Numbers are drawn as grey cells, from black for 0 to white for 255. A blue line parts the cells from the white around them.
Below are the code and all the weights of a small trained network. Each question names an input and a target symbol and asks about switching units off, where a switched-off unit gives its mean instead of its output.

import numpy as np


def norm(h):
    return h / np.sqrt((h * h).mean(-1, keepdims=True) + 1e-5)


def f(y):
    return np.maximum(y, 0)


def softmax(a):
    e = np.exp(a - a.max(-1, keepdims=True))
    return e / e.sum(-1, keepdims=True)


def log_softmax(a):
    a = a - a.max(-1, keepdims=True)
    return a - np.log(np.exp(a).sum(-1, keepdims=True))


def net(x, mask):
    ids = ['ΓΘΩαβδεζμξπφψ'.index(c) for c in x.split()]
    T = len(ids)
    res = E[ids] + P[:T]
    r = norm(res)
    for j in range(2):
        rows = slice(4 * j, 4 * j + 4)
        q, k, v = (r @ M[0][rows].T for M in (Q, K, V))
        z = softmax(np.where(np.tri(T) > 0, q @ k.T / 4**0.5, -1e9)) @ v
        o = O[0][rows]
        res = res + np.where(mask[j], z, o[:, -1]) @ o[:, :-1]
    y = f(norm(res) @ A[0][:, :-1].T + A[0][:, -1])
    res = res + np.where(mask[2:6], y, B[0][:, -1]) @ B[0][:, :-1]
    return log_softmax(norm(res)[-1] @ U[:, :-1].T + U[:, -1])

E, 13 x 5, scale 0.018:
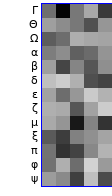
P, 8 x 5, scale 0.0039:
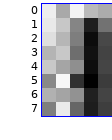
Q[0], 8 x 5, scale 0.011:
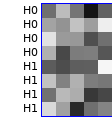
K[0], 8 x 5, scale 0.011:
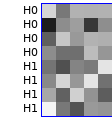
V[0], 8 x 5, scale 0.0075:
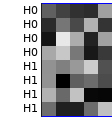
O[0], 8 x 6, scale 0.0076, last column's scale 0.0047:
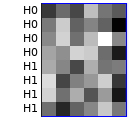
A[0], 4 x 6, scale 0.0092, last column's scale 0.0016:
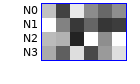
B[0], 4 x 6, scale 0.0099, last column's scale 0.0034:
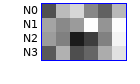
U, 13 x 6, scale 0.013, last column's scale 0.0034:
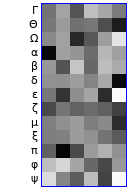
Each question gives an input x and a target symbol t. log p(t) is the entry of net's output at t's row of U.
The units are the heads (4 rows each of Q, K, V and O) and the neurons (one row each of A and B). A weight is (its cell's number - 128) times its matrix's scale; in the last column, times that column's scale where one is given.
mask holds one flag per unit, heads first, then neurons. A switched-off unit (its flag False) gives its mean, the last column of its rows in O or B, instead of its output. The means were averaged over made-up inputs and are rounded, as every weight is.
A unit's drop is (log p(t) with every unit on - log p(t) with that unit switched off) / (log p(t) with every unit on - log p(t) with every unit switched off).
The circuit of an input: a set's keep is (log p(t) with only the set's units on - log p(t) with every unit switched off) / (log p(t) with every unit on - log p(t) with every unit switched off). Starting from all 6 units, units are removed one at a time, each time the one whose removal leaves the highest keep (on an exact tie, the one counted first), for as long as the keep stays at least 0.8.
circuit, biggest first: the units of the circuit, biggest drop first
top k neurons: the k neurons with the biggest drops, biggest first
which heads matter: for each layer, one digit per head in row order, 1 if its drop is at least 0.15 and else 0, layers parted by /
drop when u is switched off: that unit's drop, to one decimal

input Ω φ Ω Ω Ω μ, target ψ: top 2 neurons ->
(N1 N3)
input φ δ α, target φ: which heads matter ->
01
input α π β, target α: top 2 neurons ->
(N3 N0)
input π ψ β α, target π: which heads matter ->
11
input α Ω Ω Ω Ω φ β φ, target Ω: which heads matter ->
00
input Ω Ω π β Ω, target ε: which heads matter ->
10
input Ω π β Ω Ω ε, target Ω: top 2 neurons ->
(N2 N1)
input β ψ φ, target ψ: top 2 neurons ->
(N1 N3)
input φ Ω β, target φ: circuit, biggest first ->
(H0 H1 N1)
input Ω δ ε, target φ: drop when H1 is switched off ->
0.2
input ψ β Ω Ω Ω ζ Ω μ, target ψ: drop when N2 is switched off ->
0.0
